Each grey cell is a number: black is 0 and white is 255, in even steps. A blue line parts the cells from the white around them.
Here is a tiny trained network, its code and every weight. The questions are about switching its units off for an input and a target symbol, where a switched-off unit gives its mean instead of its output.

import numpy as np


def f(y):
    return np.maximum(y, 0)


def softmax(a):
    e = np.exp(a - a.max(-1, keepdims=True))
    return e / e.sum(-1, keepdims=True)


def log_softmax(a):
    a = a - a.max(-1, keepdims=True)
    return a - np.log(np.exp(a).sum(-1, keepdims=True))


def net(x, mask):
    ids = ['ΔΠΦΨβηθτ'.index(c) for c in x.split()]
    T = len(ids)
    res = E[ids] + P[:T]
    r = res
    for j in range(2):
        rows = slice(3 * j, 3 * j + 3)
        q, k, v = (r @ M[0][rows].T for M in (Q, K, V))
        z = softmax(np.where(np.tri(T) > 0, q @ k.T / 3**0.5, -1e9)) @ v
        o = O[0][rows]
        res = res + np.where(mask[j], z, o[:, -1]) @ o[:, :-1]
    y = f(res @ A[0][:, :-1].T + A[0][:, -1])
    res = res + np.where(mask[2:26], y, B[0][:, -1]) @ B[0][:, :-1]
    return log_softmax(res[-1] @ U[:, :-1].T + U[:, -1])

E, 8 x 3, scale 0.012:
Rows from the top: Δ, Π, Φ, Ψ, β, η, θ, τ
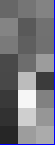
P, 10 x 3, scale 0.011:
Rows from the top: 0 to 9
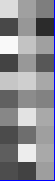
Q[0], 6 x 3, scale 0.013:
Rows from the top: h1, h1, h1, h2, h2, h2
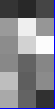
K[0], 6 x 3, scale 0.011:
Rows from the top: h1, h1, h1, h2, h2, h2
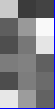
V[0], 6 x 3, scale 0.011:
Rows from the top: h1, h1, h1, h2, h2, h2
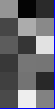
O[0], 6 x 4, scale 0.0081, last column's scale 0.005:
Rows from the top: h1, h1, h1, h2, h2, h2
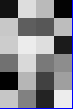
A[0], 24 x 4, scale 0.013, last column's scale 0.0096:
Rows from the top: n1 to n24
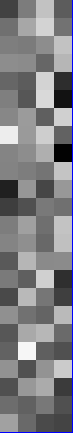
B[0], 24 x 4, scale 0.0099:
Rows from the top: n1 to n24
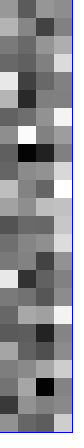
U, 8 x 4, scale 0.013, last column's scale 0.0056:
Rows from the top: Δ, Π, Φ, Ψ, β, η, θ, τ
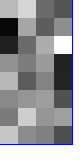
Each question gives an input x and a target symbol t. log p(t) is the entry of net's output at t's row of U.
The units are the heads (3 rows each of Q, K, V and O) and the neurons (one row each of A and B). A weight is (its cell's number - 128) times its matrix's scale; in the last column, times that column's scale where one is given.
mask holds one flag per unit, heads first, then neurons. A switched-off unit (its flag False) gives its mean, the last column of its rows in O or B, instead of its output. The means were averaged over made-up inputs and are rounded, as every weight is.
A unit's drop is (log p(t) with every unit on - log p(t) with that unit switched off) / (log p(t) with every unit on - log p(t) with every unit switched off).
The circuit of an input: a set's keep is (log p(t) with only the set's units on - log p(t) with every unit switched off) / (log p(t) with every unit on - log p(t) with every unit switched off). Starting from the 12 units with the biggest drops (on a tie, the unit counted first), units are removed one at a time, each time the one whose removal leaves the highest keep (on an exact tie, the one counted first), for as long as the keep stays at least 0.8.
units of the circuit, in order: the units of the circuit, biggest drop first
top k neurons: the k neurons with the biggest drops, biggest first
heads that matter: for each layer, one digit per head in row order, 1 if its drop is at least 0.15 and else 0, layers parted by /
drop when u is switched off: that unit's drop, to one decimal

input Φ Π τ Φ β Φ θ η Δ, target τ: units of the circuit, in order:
(h1)
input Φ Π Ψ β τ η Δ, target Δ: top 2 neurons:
(n8; n18)
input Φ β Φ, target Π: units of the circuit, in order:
(h1; h2)
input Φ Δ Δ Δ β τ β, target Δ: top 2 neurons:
(n8; n20)
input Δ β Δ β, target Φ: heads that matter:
01
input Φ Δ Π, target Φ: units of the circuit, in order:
(h1; n11)
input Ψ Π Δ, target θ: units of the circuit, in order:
(n8; h1; n11)
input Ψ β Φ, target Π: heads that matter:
01
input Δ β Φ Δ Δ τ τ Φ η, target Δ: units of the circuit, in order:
(h1; n8)
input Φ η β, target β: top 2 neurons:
(n24; n8)
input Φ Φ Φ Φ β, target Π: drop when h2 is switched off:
-0.2
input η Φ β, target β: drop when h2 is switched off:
0.1
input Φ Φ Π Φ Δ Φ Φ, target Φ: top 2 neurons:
(n11; n8)
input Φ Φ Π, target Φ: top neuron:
(n11)
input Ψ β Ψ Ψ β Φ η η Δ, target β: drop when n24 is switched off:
0.2
